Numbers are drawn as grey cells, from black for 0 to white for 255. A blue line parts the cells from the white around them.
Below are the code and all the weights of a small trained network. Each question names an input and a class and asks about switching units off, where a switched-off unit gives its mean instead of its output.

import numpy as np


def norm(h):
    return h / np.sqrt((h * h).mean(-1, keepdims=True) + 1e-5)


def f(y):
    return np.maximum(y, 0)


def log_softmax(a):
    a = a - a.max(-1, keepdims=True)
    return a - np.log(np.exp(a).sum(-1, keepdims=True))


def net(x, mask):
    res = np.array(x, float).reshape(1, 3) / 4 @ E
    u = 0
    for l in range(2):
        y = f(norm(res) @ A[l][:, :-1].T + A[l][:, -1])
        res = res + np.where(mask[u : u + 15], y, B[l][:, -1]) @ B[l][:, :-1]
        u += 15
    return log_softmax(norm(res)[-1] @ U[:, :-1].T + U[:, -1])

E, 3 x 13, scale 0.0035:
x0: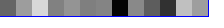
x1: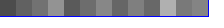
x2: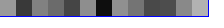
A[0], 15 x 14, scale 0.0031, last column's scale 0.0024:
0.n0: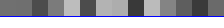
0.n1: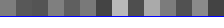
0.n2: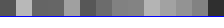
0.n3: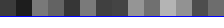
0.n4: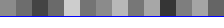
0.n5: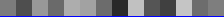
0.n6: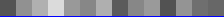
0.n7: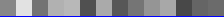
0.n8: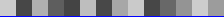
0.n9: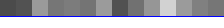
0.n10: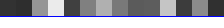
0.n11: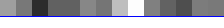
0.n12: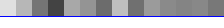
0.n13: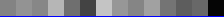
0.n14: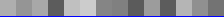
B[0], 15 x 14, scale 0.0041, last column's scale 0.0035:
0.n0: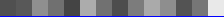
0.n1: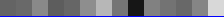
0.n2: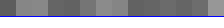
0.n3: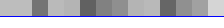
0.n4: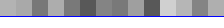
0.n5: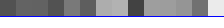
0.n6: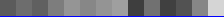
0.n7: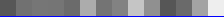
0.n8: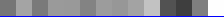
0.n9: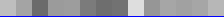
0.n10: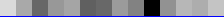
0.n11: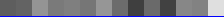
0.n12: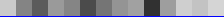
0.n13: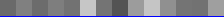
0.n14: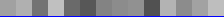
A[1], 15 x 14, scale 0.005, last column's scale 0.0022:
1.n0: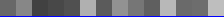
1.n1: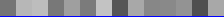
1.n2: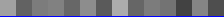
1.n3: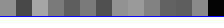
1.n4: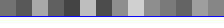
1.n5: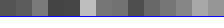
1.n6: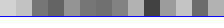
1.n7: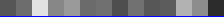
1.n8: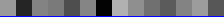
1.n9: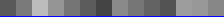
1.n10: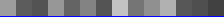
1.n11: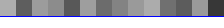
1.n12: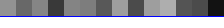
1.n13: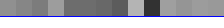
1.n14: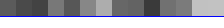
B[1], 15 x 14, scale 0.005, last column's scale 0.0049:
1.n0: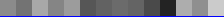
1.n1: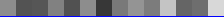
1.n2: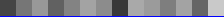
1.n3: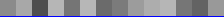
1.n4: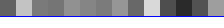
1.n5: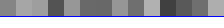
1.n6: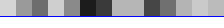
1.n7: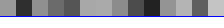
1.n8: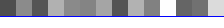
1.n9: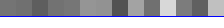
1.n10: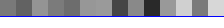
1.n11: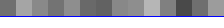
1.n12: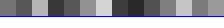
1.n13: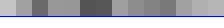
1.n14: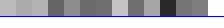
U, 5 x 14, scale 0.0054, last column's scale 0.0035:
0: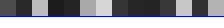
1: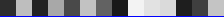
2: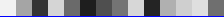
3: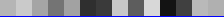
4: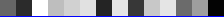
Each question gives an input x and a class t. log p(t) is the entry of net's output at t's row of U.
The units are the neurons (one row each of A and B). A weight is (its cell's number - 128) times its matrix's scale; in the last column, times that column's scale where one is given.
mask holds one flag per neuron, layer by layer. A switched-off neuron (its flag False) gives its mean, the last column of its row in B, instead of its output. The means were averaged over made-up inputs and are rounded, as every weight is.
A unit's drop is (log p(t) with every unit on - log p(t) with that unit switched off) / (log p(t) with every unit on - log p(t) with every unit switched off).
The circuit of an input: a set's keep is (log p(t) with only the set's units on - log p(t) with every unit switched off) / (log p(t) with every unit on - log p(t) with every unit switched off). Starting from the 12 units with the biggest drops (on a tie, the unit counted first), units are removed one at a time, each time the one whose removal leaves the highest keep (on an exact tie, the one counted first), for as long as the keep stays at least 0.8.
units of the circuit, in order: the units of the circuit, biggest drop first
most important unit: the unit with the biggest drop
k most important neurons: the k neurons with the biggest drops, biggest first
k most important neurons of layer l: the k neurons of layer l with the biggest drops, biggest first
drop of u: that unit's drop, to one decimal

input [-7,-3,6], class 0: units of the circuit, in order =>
[0.n1; 1.n12]
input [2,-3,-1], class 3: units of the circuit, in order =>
[1.n10]
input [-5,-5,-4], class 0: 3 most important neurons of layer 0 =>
[0.n0; 0.n3; 0.n10]
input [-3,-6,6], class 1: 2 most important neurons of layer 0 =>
[0.n8; 0.n10]
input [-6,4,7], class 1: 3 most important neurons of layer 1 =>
[1.n8; 1.n3; 1.n7]
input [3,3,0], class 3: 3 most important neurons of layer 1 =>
[1.n8; 1.n10; 1.n14]
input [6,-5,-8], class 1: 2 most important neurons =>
[1.n1; 0.n11]
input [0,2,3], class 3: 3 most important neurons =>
[0.n8; 0.n3; 1.n8]
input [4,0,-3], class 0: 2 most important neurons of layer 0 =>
[0.n8; 0.n1]
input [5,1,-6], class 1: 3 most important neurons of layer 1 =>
[1.n1; 1.n0; 1.n10]
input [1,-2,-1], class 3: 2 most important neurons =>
[0.n6; 1.n14]
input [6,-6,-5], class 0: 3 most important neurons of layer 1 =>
[1.n7; 1.n8; 1.n6]
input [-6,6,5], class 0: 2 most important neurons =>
[0.n1; 0.n12]
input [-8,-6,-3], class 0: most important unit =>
0.n0
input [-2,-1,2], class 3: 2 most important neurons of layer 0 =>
[0.n1; 0.n11]
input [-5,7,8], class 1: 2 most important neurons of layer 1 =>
[1.n8; 1.n2]
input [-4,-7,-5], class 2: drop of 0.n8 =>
0.1
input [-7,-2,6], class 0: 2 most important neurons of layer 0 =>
[0.n1; 0.n7]
